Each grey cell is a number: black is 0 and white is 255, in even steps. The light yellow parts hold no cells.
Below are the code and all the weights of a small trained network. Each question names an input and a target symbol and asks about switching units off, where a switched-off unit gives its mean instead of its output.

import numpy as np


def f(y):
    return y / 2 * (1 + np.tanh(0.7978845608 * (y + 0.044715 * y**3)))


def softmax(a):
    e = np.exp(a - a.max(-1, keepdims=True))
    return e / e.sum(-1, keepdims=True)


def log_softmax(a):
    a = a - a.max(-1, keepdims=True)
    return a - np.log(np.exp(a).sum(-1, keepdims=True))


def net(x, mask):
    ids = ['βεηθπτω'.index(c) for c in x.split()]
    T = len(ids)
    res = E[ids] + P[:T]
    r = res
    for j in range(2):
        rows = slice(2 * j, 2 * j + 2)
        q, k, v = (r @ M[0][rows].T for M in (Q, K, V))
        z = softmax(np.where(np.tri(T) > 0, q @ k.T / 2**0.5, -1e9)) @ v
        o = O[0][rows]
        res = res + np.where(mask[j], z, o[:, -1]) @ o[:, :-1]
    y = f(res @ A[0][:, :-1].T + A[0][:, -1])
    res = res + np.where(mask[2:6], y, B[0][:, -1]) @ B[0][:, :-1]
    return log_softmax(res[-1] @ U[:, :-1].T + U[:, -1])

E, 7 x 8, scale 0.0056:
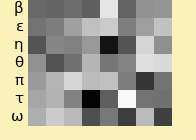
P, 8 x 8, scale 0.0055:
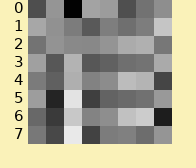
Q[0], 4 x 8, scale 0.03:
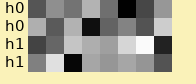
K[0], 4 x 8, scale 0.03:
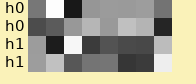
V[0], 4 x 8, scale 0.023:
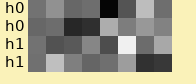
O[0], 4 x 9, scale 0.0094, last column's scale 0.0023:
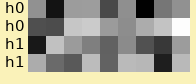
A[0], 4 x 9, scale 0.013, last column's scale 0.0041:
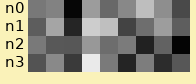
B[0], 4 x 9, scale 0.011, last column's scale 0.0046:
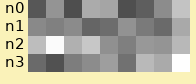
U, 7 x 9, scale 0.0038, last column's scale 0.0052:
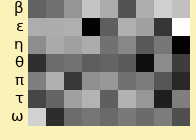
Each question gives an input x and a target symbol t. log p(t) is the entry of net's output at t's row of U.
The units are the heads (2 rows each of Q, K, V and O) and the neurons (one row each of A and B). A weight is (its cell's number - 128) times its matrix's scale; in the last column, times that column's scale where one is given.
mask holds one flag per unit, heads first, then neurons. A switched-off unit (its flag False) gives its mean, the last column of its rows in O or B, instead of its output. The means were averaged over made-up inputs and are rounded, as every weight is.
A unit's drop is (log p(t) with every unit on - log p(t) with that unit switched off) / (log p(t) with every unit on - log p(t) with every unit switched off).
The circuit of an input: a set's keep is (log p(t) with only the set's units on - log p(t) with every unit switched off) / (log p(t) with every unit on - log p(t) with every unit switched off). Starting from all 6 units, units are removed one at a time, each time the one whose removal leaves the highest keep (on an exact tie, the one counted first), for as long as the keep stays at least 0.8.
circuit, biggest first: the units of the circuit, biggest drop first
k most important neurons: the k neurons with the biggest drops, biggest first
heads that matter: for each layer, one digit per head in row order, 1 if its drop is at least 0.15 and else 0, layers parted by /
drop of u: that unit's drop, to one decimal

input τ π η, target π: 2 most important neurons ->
(n0; n3)
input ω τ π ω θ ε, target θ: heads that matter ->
01
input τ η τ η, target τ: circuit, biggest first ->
(h1)
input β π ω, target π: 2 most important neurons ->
(n0; n3)
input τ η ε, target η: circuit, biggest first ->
(h0; n2)
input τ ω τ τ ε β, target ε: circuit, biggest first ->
(h0; h1; n0; n3)
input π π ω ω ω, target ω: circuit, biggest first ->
(h1; h0)
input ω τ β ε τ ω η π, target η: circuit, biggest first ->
(h0; n2)
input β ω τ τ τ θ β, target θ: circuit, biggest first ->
(h1; h0)
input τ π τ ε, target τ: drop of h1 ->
0.8
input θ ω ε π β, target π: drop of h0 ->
1.0
